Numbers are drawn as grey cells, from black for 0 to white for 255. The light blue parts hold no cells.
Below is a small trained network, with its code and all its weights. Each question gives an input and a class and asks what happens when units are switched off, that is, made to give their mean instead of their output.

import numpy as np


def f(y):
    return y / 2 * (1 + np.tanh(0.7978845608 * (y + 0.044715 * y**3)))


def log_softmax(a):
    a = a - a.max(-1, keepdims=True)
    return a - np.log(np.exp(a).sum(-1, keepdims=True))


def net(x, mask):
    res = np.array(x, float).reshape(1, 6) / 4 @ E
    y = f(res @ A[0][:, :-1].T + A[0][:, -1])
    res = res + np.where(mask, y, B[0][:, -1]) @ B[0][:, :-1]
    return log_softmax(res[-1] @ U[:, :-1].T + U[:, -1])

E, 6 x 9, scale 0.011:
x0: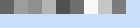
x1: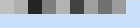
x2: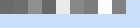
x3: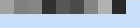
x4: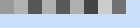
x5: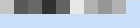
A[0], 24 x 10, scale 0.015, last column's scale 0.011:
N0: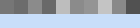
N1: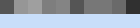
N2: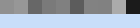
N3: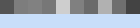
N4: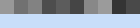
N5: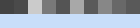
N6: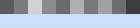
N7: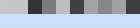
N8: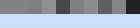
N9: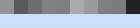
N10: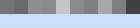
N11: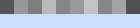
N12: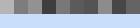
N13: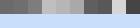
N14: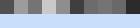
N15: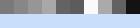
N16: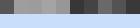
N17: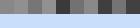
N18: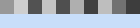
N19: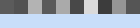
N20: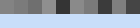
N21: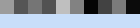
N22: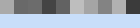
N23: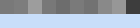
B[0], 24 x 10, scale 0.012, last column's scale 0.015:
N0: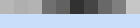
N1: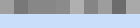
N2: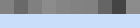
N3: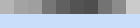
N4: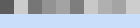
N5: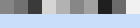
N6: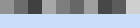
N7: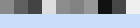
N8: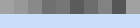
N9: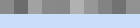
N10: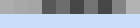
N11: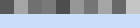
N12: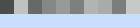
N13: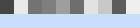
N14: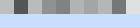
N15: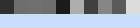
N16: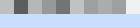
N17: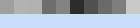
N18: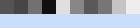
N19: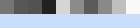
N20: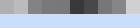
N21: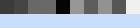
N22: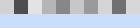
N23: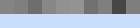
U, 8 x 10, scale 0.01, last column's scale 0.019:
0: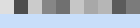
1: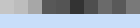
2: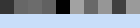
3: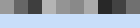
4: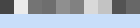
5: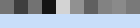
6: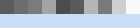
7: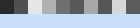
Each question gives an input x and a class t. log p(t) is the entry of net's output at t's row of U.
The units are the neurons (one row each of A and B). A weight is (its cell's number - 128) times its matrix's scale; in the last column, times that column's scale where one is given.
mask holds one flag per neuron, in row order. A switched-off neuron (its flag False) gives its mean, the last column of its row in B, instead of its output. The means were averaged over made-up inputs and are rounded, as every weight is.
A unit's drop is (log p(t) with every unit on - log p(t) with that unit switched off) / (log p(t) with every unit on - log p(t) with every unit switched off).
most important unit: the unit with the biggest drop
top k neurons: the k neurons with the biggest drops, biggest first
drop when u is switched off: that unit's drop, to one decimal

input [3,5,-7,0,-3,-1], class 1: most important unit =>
N17
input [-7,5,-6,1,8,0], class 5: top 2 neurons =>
[N18; N15]
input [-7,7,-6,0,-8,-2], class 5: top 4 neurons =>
[N19; N15; N5; N11]
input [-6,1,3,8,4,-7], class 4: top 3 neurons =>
[N12; N4; N22]
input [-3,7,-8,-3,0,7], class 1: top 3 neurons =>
[N20; N17; N16]
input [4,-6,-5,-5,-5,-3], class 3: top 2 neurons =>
[N5; N18]
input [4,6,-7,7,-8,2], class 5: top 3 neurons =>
[N19; N13; N0]
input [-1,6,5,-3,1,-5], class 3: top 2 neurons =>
[N7; N22]
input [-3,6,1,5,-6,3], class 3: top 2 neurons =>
[N7; N18]
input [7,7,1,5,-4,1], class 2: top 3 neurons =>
[N15; N5; N6]
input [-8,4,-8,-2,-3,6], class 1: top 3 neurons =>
[N20; N17; N15]
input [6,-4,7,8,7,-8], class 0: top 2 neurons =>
[N16; N14]
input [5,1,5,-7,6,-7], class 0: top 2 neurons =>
[N14; N16]
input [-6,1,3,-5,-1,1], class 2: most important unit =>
N21
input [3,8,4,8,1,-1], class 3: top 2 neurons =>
[N7; N13]
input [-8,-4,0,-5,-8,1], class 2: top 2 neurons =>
[N21; N18]
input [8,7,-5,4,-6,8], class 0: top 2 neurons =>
[N22; N21]
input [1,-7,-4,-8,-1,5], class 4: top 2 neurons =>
[N13; N7]
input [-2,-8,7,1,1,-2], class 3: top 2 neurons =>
[N5; N6]
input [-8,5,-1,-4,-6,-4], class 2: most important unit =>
N21
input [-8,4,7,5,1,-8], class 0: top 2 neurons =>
[N16; N14]
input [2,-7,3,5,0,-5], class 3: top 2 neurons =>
[N5; N6]
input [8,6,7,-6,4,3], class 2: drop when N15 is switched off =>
0.9
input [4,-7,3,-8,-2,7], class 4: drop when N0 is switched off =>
-0.1
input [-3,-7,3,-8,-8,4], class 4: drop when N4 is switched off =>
-0.1
